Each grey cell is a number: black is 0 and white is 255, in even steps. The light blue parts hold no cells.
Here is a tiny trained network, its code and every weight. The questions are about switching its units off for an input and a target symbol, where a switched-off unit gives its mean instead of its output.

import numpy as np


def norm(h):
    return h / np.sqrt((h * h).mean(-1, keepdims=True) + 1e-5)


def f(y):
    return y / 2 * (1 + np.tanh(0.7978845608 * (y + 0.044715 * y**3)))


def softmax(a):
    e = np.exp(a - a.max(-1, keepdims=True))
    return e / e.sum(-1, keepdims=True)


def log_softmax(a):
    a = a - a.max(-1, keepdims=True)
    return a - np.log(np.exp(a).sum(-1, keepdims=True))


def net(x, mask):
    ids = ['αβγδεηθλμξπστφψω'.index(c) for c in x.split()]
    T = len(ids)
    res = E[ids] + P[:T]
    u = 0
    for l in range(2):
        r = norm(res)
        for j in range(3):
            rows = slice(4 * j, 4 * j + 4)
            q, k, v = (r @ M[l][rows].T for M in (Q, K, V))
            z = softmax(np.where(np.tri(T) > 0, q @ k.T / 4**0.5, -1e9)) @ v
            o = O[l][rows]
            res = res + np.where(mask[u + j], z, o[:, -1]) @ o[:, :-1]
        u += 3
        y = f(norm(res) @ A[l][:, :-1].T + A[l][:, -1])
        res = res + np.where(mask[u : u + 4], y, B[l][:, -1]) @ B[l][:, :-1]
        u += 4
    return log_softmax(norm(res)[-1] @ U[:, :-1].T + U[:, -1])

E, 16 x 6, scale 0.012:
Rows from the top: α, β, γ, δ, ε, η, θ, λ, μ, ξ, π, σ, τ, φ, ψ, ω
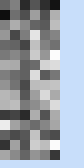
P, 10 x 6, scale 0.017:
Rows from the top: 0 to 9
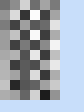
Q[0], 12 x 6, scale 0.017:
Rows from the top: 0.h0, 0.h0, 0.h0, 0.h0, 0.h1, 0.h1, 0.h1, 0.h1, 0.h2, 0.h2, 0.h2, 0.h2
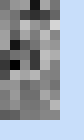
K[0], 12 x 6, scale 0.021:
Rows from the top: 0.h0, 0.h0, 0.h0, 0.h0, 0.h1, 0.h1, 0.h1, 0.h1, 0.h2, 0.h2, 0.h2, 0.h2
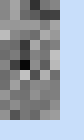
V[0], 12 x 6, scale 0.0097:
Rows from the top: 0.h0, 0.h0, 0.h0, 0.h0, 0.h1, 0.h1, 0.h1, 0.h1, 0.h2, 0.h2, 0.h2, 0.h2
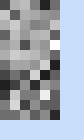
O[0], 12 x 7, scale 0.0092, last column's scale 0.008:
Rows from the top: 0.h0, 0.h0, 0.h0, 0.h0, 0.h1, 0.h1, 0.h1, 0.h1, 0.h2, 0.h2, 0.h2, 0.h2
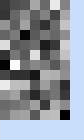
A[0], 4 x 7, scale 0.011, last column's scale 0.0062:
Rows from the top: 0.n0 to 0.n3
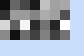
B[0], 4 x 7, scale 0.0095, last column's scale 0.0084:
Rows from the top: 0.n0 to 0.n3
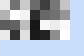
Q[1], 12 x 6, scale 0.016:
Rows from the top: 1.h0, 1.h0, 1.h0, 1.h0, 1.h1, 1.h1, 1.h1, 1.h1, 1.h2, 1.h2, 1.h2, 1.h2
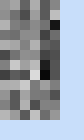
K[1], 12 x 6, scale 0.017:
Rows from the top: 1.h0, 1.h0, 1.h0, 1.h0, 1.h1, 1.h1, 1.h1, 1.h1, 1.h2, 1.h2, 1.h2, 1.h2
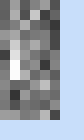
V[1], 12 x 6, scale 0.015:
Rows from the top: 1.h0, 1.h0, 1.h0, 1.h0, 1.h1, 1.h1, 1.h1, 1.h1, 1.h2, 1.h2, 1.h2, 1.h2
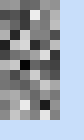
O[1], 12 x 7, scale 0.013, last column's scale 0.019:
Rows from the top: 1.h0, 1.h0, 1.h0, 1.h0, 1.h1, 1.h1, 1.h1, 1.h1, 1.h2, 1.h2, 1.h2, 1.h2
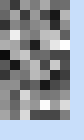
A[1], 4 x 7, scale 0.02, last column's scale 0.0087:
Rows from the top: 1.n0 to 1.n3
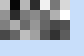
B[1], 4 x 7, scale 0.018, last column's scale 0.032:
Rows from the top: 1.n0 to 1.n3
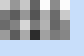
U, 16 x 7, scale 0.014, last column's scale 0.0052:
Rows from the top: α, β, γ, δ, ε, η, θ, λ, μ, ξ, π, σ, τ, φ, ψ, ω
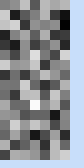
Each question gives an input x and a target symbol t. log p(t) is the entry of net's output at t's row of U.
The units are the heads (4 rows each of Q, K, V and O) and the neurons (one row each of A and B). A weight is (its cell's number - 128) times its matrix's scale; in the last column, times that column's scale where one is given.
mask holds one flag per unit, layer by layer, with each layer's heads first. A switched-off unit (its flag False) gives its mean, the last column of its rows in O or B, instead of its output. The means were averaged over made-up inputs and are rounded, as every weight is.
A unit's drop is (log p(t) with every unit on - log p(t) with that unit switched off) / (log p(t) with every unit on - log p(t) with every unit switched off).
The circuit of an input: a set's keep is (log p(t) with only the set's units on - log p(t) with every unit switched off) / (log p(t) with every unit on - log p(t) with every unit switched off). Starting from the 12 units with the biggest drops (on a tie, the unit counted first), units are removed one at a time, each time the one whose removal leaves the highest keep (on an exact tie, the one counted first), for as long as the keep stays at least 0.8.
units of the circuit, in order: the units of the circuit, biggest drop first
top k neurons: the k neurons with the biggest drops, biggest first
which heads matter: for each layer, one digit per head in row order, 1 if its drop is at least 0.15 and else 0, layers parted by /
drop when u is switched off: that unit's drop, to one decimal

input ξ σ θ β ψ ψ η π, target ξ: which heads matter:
011 / 010
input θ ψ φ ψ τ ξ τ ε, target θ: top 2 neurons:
0.n2, 0.n3
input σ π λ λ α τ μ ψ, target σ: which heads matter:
000 / 100
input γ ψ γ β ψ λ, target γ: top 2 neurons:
0.n3, 1.n0
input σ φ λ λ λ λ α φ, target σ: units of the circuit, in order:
1.h0, 1.n0, 0.n3
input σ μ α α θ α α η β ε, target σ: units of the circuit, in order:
1.h0, 0.h0, 1.n0, 0.n3
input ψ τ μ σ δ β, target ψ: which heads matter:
111 / 010
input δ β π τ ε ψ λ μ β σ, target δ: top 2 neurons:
0.n3, 1.n0
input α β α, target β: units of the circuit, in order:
0.h0, 1.h1, 1.h0
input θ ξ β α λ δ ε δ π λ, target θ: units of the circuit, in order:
0.h1, 1.n0
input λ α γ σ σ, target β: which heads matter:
110 / 110
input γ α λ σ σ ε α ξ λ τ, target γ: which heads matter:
111 / 010
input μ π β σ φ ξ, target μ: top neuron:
0.n2
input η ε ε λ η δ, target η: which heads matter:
000 / 010
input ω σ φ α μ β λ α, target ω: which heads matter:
011 / 010
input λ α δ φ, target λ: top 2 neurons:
0.n0, 1.n0
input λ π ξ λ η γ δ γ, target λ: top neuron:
0.n0
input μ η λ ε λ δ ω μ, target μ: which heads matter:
011 / 011
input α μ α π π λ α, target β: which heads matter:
100 / 010
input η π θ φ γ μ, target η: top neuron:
0.n2
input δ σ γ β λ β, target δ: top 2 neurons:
0.n3, 1.n0
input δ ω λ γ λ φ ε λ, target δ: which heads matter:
011 / 110
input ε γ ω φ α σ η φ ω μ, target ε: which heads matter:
011 / 111
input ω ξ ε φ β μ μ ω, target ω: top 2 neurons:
1.n0, 0.n1
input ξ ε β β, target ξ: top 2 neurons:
1.n0, 0.n3
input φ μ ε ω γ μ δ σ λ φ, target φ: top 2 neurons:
1.n0, 0.n1
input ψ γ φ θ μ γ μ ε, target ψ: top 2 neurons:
1.n0, 0.n2
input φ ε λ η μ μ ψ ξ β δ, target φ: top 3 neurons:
0.n3, 1.n0, 0.n1
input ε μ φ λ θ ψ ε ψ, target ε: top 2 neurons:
1.n0, 0.n2
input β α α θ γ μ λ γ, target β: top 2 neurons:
0.n0, 0.n2
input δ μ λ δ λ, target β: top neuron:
0.n3
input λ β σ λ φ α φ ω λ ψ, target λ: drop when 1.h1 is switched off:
0.1
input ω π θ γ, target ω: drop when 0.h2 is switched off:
0.3
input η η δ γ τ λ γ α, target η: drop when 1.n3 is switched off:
0.0
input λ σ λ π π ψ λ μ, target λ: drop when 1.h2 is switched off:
0.1
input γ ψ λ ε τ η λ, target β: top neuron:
0.n1
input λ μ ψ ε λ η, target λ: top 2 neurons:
0.n0, 1.n0
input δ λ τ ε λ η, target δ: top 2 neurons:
0.n3, 1.n0
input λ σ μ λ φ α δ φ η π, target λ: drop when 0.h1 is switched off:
0.3
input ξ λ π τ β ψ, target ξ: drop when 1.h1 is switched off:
0.3
